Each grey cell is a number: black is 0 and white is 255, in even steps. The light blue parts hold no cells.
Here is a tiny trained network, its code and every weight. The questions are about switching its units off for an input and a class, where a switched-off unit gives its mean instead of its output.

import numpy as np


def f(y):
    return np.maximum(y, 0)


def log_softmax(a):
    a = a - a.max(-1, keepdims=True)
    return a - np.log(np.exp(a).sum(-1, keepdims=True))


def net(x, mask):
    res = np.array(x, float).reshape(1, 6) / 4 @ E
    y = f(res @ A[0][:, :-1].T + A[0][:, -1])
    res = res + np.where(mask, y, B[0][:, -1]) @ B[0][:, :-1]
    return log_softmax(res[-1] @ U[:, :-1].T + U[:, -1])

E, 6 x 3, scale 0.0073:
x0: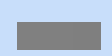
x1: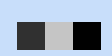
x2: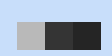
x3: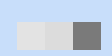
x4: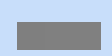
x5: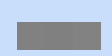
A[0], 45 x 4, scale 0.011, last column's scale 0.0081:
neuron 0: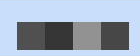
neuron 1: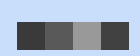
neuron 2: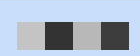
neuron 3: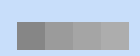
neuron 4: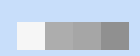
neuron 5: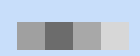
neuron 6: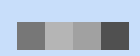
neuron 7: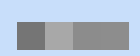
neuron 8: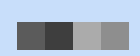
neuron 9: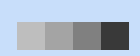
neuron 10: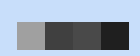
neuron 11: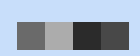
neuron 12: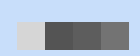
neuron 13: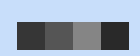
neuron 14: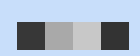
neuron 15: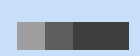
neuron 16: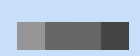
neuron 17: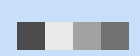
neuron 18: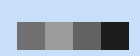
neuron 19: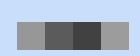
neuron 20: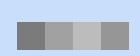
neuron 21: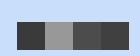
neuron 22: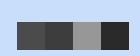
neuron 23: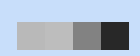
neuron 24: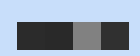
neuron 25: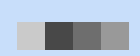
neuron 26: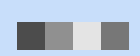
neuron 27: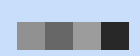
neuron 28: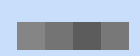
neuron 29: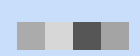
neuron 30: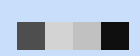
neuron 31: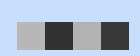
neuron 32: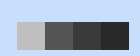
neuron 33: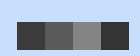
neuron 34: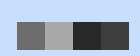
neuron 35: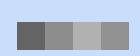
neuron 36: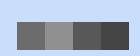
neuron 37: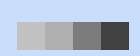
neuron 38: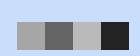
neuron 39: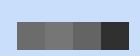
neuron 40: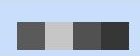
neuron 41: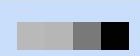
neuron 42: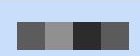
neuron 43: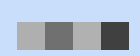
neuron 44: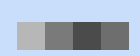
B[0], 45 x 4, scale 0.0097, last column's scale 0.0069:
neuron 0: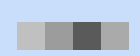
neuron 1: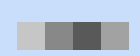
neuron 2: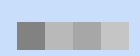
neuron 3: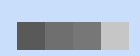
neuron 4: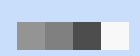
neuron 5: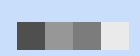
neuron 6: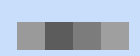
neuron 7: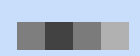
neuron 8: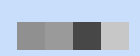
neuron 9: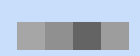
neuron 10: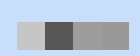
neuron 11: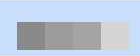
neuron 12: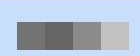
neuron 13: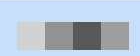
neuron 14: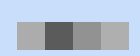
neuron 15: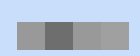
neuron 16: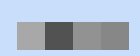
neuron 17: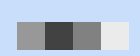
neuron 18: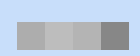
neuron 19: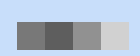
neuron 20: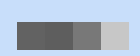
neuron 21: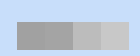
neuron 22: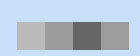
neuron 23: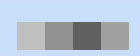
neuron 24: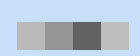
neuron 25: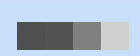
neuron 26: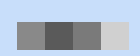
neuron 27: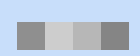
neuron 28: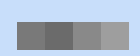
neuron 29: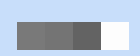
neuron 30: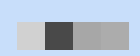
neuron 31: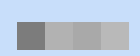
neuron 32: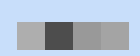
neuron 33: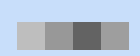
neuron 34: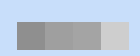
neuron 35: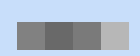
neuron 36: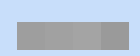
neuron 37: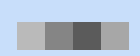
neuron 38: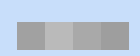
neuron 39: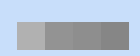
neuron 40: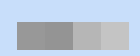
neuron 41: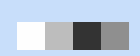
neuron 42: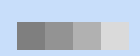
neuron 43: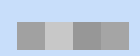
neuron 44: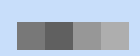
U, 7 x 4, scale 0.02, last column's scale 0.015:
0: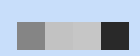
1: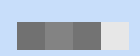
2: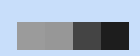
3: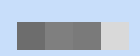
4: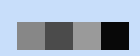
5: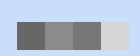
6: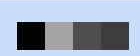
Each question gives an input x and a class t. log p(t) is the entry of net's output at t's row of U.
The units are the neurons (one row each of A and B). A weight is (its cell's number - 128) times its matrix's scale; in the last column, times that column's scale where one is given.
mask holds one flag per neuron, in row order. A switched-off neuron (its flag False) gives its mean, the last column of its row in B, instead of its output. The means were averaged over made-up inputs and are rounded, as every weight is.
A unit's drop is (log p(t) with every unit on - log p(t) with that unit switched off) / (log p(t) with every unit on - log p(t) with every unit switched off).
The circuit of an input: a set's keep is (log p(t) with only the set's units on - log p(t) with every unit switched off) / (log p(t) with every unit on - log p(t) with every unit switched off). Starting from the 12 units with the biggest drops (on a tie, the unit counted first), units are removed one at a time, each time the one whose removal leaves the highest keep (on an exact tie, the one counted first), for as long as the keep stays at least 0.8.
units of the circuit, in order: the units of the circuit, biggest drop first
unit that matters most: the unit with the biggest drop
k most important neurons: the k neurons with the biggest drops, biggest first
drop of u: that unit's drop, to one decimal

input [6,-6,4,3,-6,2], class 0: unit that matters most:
neuron 2
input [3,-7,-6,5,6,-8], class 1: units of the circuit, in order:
neuron 4; neuron 20
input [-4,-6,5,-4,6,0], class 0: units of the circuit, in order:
neuron 2; neuron 31
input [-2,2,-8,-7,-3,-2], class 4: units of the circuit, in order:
neuron 14; neuron 30
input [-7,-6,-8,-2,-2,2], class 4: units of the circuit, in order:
neuron 26; neuron 14
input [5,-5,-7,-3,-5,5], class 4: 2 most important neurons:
neuron 26; neuron 14
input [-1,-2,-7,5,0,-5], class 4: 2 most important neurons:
neuron 30; neuron 17
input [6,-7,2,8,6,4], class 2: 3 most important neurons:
neuron 4; neuron 37; neuron 41
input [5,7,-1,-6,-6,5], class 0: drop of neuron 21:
0.2
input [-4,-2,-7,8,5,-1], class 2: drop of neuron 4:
0.1
